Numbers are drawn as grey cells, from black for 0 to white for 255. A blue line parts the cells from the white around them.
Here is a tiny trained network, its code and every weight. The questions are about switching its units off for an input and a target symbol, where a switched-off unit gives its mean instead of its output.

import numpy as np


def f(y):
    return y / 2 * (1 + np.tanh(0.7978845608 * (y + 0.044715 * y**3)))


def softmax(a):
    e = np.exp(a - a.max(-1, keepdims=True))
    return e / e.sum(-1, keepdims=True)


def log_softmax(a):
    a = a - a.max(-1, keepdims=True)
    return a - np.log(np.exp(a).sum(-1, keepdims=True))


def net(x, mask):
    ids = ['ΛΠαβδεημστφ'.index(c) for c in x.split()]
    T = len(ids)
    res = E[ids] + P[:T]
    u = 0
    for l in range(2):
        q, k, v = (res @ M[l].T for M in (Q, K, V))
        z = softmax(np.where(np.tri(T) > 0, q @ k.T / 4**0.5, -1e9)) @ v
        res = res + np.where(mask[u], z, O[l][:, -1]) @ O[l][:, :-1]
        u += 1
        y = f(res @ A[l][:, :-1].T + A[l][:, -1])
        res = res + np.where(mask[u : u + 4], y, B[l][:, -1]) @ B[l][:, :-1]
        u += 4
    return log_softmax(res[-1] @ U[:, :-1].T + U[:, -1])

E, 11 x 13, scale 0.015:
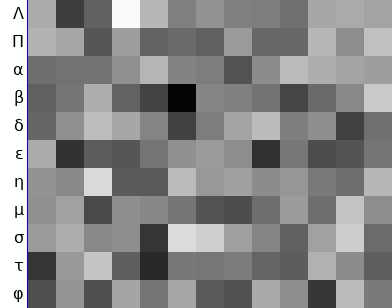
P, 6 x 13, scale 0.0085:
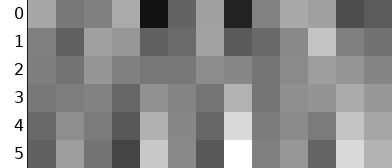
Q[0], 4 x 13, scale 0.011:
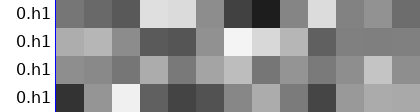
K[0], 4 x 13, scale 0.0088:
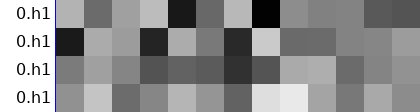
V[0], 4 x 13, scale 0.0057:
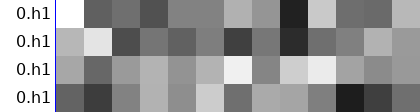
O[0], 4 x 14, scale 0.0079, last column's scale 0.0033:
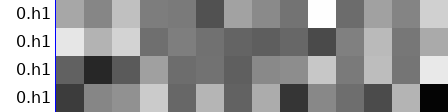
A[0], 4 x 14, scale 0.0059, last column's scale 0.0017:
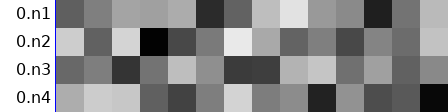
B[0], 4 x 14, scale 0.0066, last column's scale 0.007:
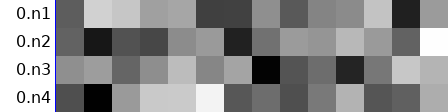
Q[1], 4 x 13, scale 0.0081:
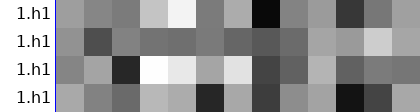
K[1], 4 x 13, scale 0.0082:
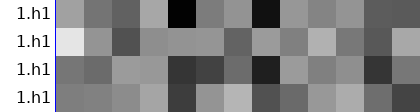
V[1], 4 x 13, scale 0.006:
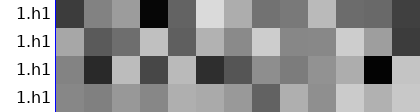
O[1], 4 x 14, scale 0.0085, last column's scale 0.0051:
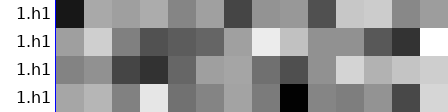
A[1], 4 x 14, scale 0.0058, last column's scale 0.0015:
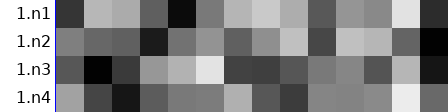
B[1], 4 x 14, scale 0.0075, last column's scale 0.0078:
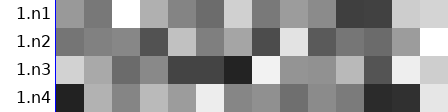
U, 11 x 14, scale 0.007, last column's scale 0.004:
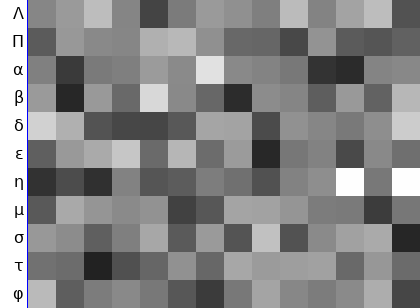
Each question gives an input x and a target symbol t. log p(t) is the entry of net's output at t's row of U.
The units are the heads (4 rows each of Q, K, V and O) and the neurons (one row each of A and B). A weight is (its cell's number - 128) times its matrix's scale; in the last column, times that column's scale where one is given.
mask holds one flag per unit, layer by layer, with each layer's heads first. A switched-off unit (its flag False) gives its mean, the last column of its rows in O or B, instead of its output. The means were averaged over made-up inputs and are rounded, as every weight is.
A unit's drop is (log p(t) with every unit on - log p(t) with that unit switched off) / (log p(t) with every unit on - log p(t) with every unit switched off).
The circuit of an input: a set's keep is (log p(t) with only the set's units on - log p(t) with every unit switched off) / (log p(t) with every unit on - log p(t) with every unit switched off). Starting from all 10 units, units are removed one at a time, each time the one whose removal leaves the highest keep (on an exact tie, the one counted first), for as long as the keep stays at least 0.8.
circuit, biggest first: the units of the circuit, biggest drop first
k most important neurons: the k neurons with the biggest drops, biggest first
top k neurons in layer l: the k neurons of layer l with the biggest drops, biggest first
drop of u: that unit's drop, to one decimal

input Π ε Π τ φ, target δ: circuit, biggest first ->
(0.h1 1.h1 0.n4 0.n3)
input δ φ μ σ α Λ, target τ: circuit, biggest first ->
(0.h1 1.n3)
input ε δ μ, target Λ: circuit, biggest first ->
(0.h1 1.h1 0.n2 1.n1)
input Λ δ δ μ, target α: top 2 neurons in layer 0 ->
(0.n3 0.n2)
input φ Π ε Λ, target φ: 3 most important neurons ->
(1.n3 0.n2 1.n4)
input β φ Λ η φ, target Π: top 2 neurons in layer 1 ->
(1.n4 1.n3)
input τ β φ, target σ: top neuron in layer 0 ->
(0.n4)
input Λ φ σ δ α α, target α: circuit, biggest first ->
(1.h1 0.n2)
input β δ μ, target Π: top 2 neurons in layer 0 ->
(0.n4 0.n2)
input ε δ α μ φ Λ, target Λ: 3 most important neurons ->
(0.n2 1.n1 0.n3)
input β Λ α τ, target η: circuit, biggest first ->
(1.h1 1.n1 0.h1)
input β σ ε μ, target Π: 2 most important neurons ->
(1.n4 0.n3)
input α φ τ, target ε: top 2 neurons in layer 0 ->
(0.n4 0.n2)
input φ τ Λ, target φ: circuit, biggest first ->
(1.h1 1.n3 0.n3)
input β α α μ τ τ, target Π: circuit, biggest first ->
(0.h1)
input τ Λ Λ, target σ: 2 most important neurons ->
(0.n2 1.n4)
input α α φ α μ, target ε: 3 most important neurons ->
(0.n3 1.n4 1.n3)
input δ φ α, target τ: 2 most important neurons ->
(1.n3 1.n1)
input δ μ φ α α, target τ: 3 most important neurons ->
(1.n3 1.n1 0.n3)
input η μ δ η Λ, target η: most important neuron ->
(1.n1)
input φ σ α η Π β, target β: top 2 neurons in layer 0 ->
(0.n2 0.n4)
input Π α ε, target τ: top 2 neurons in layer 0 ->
(0.n2 0.n1)
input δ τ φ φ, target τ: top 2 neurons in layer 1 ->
(1.n3 1.n1)
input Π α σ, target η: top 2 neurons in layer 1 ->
(1.n1 1.n3)
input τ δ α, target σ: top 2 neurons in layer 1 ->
(1.n4 1.n2)
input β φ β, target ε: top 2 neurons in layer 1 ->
(1.n4 1.n2)
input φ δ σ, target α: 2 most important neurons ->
(1.n1 0.n1)
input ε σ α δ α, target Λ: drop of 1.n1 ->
0.3
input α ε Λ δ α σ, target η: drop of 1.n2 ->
0.1
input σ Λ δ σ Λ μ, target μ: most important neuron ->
(0.n3)
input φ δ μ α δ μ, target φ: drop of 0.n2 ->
0.0
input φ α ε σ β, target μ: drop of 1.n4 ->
-0.1
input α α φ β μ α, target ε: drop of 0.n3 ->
1.1
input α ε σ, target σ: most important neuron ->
(1.n2)
